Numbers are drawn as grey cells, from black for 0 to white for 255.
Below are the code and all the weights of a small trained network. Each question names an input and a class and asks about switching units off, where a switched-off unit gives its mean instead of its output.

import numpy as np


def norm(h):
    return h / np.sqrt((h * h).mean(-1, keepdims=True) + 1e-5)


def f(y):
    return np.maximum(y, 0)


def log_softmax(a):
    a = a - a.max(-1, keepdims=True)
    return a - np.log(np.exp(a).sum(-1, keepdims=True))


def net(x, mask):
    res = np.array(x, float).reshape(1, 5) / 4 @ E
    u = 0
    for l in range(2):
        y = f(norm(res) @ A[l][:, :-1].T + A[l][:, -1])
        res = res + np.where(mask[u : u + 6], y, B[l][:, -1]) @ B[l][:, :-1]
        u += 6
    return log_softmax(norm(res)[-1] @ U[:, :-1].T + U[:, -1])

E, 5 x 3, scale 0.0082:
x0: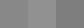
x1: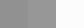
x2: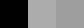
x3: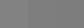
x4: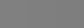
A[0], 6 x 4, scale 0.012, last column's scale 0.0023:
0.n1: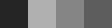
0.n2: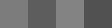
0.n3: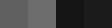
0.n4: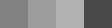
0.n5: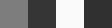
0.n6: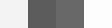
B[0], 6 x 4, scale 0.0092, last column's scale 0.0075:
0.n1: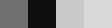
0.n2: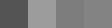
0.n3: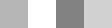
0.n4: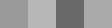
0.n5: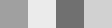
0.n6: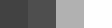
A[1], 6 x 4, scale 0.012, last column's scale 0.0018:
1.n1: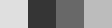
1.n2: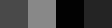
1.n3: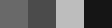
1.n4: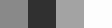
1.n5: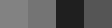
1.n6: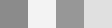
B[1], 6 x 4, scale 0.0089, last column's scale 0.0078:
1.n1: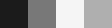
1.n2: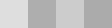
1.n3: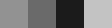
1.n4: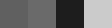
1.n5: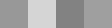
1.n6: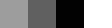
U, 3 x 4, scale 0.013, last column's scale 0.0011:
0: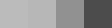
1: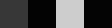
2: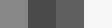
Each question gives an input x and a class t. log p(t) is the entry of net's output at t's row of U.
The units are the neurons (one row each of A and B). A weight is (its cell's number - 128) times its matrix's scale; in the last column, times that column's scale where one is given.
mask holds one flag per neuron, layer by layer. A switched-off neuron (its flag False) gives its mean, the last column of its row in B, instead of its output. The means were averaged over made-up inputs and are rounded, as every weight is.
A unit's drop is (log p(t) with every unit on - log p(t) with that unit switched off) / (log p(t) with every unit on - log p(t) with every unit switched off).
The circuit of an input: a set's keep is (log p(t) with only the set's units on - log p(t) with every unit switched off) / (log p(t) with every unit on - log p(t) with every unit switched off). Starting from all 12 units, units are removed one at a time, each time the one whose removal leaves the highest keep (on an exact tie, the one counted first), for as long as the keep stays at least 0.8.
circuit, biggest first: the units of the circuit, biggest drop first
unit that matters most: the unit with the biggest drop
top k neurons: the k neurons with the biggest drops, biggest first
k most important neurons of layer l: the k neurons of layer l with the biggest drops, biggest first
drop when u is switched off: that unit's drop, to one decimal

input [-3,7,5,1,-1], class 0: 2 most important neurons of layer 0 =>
0.n5, 0.n6
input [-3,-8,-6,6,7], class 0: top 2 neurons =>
0.n1, 0.n3
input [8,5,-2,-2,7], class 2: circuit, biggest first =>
0.n3
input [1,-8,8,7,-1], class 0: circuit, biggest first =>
0.n6, 1.n2
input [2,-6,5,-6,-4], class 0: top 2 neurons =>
0.n3, 0.n6
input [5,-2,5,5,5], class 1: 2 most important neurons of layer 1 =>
1.n6, 1.n5
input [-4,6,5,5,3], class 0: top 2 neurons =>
0.n5, 0.n6
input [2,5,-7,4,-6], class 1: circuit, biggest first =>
0.n3, 1.n1
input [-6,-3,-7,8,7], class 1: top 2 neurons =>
1.n1, 1.n6
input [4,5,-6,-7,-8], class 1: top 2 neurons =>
0.n3, 0.n6
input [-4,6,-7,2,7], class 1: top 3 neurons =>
0.n3, 0.n6, 1.n1
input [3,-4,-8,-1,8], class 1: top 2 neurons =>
1.n1, 0.n6
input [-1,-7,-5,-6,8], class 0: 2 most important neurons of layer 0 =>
0.n1, 0.n3
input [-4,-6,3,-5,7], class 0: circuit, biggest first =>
1.n2
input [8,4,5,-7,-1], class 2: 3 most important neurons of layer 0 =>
0.n6, 0.n3, 0.n4
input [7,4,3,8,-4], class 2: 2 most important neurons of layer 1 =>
1.n6, 1.n2
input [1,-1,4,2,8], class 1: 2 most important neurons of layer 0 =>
0.n1, 0.n5
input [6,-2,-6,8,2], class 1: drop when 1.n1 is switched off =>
0.3
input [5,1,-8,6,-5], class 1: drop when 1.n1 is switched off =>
0.2
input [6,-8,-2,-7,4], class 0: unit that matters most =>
1.n2
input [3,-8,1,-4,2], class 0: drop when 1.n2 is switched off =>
0.1
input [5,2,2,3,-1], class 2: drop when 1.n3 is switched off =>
0.0
